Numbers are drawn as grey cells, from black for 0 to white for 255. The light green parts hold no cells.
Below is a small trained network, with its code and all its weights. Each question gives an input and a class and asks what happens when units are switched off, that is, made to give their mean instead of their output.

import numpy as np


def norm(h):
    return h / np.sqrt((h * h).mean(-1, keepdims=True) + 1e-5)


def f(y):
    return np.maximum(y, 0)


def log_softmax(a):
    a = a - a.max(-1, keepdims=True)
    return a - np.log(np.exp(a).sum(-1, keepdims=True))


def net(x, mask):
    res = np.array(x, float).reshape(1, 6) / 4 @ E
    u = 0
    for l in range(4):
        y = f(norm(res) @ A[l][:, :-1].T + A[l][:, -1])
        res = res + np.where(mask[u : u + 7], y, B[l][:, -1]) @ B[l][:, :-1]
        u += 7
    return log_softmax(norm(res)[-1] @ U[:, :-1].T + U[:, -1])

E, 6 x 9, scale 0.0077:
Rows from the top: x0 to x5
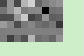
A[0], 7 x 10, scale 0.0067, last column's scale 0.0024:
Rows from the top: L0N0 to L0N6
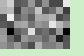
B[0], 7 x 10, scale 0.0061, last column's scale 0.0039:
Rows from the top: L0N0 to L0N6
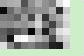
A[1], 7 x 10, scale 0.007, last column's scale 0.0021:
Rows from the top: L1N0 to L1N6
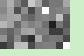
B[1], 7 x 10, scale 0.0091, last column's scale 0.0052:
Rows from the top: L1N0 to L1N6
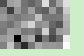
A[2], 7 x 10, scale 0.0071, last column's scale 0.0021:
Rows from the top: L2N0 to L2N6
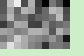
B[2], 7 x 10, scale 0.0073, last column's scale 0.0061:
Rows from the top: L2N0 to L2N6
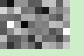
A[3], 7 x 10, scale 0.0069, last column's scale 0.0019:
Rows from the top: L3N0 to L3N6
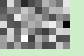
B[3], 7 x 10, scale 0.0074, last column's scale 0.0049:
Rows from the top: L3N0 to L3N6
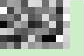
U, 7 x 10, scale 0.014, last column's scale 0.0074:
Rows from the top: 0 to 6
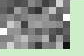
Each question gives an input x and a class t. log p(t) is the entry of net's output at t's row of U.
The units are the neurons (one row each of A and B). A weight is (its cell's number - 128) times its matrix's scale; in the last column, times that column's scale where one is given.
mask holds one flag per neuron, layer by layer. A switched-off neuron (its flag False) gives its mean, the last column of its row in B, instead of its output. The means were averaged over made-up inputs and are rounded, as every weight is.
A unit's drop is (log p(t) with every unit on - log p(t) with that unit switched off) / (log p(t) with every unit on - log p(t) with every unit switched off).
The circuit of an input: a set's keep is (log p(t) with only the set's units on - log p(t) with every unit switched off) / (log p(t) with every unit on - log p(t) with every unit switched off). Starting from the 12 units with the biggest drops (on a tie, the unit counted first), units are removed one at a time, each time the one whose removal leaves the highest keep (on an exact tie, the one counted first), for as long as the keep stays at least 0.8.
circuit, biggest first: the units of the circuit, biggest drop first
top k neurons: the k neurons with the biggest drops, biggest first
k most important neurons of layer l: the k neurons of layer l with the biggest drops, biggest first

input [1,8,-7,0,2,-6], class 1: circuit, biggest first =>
L2N0, L2N6
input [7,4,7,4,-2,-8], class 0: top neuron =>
L3N5
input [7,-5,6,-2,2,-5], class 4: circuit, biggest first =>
L3N1, L2N1, L3N4
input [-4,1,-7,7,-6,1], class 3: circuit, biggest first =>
L1N0, L3N0
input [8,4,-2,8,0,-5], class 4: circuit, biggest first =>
L2N1, L3N4
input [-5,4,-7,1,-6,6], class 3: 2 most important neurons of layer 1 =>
L1N0, L1N1
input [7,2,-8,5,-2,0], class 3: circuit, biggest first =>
L1N0, L1N5
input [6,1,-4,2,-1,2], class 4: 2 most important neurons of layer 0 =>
L0N4, L0N3
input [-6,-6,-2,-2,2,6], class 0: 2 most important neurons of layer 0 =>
L0N4, L0N1
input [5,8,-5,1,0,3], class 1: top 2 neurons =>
L2N0, L1N6
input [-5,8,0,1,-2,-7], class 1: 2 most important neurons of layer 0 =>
L0N4, L0N6
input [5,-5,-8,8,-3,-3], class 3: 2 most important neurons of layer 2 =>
L2N0, L2N6
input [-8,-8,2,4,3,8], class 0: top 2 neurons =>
L0N4, L1N5
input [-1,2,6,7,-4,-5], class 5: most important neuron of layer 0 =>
L0N5
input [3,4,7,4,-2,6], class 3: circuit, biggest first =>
L2N3, L1N4, L3N0
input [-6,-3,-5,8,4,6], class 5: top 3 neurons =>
L0N5, L0N0, L1N6
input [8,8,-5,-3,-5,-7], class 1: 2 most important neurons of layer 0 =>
L0N1, L0N4
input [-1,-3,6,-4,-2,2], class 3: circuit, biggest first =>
L3N0, L2N3
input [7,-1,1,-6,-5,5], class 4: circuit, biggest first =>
L3N1, L2N1
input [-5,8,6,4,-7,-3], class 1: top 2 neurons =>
L2N0, L2N6
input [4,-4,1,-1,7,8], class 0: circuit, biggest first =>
L0N4
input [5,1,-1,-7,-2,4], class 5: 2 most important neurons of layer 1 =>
L1N5, L1N6
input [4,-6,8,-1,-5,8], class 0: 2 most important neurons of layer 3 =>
L3N2, L3N3
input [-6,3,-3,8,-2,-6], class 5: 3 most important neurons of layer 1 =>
L1N3, L1N0, L1N6
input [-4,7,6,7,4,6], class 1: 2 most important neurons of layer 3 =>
L3N5, L3N4
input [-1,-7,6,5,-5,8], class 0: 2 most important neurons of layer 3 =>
L3N2, L3N1
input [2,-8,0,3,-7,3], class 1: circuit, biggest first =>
L3N3
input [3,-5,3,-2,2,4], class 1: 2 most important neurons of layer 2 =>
L2N4, L2N5
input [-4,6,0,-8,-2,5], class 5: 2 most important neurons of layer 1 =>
L1N2, L1N1
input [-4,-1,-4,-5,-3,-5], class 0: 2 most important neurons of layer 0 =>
L0N2, L0N5
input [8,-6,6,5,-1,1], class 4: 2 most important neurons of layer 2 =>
L2N1, L2N0
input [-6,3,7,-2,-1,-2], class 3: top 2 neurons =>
L3N0, L0N0
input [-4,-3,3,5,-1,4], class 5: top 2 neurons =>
L0N5, L3N5
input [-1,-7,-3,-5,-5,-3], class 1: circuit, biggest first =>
L3N3
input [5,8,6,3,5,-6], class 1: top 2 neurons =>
L2N0, L2N6
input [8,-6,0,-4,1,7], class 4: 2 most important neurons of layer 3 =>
L3N1, L3N4
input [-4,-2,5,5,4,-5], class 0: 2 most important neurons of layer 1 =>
L1N0, L1N5
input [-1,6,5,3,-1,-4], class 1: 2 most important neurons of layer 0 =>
L0N1, L0N3
